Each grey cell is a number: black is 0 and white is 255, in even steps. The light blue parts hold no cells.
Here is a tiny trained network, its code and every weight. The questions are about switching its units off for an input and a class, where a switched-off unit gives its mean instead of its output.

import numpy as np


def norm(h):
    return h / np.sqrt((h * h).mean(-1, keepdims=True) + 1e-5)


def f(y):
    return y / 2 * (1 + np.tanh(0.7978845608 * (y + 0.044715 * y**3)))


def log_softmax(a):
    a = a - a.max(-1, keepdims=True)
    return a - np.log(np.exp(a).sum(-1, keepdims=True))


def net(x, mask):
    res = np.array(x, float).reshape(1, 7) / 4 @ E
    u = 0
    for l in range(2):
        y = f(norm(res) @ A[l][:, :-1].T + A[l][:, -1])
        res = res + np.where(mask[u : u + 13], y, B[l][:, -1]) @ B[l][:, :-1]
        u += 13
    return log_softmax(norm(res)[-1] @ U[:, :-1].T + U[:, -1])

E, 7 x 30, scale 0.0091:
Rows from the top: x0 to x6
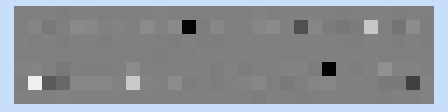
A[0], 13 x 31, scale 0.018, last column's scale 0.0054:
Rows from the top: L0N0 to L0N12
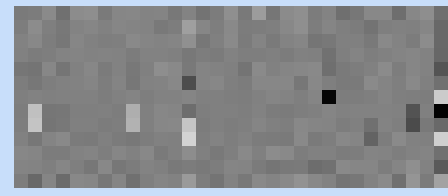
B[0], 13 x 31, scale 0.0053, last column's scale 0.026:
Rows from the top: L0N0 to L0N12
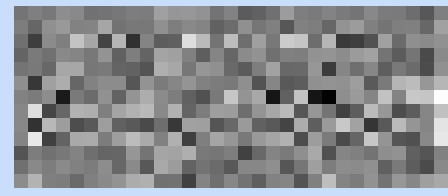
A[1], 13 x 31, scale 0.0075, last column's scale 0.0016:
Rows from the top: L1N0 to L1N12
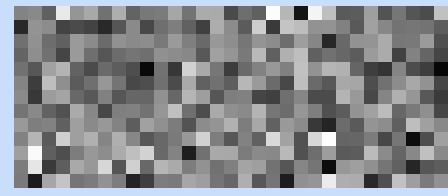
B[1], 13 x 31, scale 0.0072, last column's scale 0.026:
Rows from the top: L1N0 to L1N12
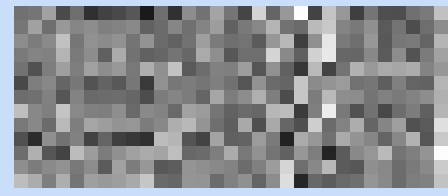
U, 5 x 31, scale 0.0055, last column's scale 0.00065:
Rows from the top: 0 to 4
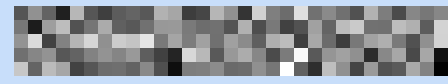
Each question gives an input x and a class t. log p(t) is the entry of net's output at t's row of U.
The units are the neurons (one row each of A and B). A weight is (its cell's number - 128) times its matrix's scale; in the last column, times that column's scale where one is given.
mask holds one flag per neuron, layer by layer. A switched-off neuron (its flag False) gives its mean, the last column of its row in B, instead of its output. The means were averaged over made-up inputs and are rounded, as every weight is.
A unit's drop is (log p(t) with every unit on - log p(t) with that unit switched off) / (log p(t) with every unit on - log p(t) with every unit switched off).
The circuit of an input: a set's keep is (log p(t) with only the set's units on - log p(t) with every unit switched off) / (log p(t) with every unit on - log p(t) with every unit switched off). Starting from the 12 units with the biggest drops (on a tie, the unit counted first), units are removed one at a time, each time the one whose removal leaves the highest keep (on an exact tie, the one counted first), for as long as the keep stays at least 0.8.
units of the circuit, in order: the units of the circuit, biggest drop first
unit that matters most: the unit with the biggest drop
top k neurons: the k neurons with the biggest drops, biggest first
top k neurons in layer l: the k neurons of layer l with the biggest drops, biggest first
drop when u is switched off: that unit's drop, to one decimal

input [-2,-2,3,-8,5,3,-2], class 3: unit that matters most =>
L0N8
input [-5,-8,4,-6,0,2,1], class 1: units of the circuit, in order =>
L0N8, L1N4
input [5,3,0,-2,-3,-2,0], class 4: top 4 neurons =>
L0N6, L0N9, L0N8, L1N12
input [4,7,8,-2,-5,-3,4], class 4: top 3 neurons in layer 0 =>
L0N6, L0N9, L0N8
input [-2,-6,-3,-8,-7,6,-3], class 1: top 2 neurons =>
L0N8, L0N6
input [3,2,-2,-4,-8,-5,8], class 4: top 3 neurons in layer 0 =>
L0N9, L0N6, L0N7
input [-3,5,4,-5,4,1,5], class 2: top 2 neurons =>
L0N8, L1N9
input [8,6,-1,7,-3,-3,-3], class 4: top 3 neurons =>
L0N6, L0N9, L0N8
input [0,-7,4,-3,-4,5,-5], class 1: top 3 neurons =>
L0N8, L0N6, L1N4
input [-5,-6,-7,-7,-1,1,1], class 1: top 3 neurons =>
L0N8, L0N6, L0N7
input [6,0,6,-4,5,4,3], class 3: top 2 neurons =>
L0N8, L0N9
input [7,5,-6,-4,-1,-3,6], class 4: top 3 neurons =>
L0N6, L0N9, L0N8
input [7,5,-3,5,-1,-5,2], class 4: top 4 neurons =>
L0N6, L0N9, L0N8, L1N12
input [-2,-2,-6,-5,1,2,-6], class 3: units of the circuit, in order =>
L0N8
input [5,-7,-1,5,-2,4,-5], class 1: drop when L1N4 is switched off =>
0.1
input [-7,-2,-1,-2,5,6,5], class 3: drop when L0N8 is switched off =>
1.4
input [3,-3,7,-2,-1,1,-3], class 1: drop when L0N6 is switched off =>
0.7
